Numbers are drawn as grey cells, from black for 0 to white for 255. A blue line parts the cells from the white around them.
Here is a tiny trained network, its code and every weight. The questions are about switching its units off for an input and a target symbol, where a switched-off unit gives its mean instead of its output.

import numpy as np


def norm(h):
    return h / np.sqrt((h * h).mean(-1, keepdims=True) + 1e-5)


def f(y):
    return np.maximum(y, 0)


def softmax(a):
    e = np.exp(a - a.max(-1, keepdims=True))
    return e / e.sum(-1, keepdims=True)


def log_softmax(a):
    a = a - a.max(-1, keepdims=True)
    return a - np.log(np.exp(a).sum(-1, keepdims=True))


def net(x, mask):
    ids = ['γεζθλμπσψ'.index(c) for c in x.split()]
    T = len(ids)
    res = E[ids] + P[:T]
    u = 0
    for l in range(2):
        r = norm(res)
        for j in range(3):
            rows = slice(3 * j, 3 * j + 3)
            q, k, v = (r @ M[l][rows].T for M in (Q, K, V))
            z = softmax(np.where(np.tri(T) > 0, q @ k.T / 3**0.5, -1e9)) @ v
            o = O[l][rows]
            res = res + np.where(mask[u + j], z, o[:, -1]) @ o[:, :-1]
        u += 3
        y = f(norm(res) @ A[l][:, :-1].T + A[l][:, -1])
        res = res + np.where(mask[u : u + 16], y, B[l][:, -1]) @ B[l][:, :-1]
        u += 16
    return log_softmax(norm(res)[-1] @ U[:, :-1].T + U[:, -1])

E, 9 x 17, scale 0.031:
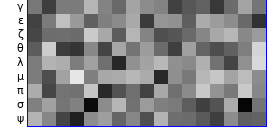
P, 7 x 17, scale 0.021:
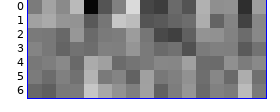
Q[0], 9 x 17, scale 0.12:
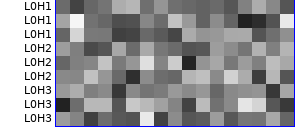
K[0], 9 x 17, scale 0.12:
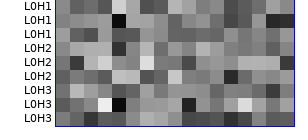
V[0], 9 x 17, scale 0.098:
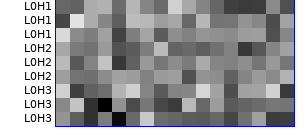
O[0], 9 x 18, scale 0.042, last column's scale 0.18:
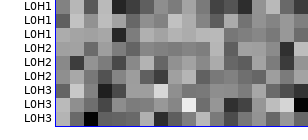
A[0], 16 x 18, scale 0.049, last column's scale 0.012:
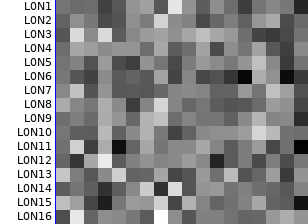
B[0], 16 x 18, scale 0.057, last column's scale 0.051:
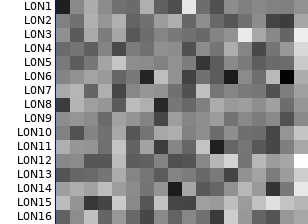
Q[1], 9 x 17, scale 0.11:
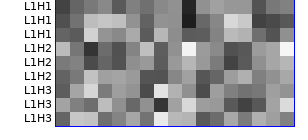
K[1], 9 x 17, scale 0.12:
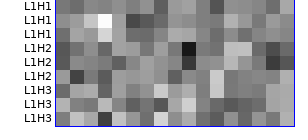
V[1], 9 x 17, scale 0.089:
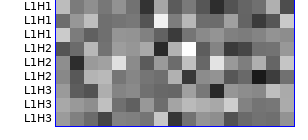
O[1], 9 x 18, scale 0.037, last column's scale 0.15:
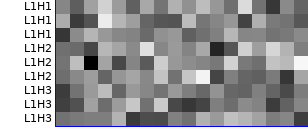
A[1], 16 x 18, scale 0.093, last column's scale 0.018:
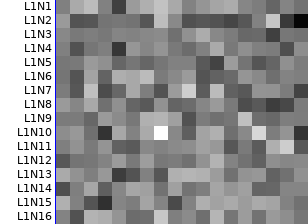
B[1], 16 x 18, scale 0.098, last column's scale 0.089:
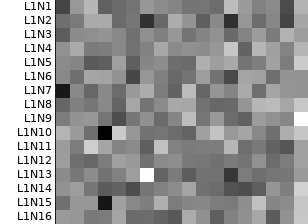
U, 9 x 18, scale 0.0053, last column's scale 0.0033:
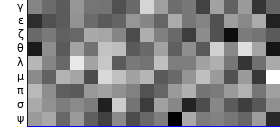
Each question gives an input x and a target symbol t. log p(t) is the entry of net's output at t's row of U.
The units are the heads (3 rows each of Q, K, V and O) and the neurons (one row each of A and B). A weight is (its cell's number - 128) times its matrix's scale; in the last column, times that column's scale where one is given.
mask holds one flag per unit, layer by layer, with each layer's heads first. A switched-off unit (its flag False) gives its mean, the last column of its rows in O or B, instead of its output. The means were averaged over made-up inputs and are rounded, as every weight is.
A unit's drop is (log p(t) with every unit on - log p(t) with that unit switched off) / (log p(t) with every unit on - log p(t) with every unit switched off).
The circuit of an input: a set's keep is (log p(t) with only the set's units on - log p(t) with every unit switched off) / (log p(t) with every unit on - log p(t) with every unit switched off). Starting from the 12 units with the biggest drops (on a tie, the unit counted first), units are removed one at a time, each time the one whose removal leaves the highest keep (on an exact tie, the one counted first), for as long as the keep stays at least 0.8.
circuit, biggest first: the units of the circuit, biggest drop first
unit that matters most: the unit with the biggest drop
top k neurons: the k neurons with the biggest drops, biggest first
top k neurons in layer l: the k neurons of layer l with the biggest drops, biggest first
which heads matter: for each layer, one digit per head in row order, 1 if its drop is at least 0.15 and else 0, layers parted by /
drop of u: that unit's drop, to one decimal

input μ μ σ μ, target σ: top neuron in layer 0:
[L0N11]
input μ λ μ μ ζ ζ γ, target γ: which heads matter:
110 / 100
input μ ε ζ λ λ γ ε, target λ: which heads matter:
001 / 100
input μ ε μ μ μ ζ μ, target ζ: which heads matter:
110 / 000
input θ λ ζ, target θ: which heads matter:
101 / 010
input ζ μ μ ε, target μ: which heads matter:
001 / 000
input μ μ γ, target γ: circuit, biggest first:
[L0H1, L1N2]
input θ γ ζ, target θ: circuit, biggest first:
[L1H2, L0H3, L1N9]
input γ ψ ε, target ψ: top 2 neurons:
[L0N15, L1N9]
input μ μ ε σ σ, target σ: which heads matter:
101 / 000
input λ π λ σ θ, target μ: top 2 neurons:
[L1N11, L1N1]
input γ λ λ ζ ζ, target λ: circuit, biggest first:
[L0H3, L1N16]
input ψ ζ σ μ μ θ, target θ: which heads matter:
001 / 011
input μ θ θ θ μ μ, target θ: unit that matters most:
L1H2
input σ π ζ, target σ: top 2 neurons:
[L1N6, L1N14]
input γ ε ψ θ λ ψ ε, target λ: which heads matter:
011 / 100
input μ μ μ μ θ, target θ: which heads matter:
001 / 000
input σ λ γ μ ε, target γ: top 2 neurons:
[L1N2, L0N6]
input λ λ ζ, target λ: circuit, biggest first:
[L0H3, L1H1]
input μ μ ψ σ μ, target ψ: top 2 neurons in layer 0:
[L0N11, L0N15]
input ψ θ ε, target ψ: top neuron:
[L1N9]
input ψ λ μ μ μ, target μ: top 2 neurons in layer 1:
[L1N16, L1N10]
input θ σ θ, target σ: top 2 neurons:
[L0N11, L1N13]
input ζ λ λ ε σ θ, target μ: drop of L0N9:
0.1
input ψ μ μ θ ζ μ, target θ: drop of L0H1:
0.2
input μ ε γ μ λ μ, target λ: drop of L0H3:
1.3
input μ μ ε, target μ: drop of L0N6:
0.0
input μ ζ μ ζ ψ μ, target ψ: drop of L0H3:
0.5
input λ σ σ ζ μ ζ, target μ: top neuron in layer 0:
[L0N4]
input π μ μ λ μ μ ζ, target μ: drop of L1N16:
0.2
